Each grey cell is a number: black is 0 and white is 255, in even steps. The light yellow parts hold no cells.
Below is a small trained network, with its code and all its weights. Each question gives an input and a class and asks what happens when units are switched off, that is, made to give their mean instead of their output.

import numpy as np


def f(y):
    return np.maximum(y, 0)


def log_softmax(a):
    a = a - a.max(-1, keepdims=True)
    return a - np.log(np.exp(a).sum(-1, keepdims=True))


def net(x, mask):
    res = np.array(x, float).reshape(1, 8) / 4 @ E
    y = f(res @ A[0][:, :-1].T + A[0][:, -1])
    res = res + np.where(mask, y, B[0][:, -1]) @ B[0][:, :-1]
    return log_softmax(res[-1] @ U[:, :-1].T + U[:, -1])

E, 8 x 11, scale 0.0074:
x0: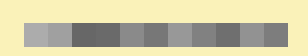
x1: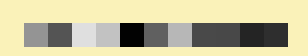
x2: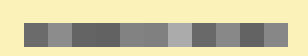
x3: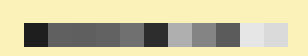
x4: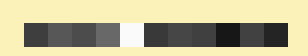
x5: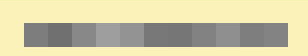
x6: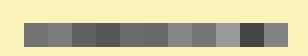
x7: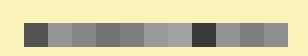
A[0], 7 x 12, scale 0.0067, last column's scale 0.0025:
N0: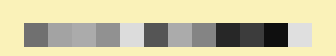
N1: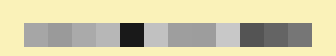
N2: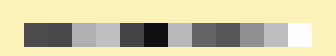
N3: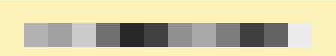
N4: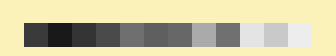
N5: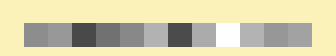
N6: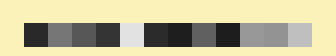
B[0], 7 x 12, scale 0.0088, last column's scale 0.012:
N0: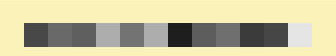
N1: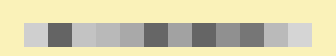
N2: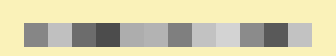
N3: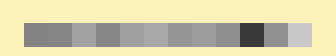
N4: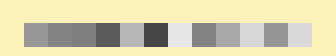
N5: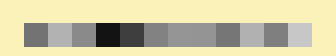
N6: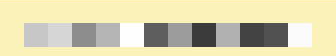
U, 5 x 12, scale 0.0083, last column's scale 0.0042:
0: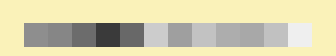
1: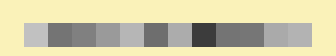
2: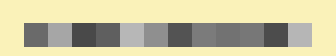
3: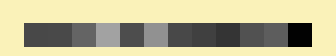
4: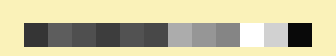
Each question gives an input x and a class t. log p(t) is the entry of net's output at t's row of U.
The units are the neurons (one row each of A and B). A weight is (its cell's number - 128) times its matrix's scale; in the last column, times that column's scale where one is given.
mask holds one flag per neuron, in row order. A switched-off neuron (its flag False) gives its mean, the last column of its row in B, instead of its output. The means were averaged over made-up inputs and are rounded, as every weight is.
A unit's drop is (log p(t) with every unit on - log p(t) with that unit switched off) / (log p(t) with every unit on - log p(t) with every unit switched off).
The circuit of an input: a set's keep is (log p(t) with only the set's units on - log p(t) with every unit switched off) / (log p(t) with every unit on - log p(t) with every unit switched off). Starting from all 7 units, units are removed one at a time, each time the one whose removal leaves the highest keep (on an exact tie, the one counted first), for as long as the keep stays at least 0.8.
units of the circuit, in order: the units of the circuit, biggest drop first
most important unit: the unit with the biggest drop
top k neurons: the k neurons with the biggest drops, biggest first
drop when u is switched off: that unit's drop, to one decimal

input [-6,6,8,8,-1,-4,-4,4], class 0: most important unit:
N2
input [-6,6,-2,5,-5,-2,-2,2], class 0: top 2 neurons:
(N2, N6)
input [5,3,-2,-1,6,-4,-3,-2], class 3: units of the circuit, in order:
(N0, N4)
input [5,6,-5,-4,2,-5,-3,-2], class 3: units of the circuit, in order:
(N0, N6)
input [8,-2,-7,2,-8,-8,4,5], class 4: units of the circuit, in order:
(N6, N2, N5)
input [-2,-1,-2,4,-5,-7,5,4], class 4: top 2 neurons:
(N6, N4)
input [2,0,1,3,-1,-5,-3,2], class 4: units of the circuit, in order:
(N6, N3)
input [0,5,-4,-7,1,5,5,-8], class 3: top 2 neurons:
(N0, N6)
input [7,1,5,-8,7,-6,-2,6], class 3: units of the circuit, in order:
(N0, N2)
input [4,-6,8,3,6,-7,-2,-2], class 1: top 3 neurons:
(N6, N4, N2)
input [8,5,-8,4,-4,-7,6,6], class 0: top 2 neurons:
(N6, N2)
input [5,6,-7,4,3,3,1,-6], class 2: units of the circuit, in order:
(N2, N1)
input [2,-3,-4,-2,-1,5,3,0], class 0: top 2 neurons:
(N6, N0)
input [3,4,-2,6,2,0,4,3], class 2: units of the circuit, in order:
(N2)
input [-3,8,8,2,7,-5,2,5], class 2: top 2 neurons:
(N2, N6)
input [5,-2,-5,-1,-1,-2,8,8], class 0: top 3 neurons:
(N6, N0, N4)
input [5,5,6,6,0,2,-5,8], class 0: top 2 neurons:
(N2, N6)
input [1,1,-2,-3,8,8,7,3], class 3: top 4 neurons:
(N0, N2, N4, N5)
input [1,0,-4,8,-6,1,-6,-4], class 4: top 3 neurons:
(N4, N6, N3)
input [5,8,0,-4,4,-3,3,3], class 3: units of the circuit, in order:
(N0)
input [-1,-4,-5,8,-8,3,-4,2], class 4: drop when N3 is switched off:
0.0
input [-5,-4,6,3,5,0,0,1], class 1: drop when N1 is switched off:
-0.1
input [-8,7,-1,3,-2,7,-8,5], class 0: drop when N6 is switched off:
0.4
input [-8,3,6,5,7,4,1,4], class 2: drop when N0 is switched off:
0.2
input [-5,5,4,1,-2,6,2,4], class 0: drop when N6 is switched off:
0.8
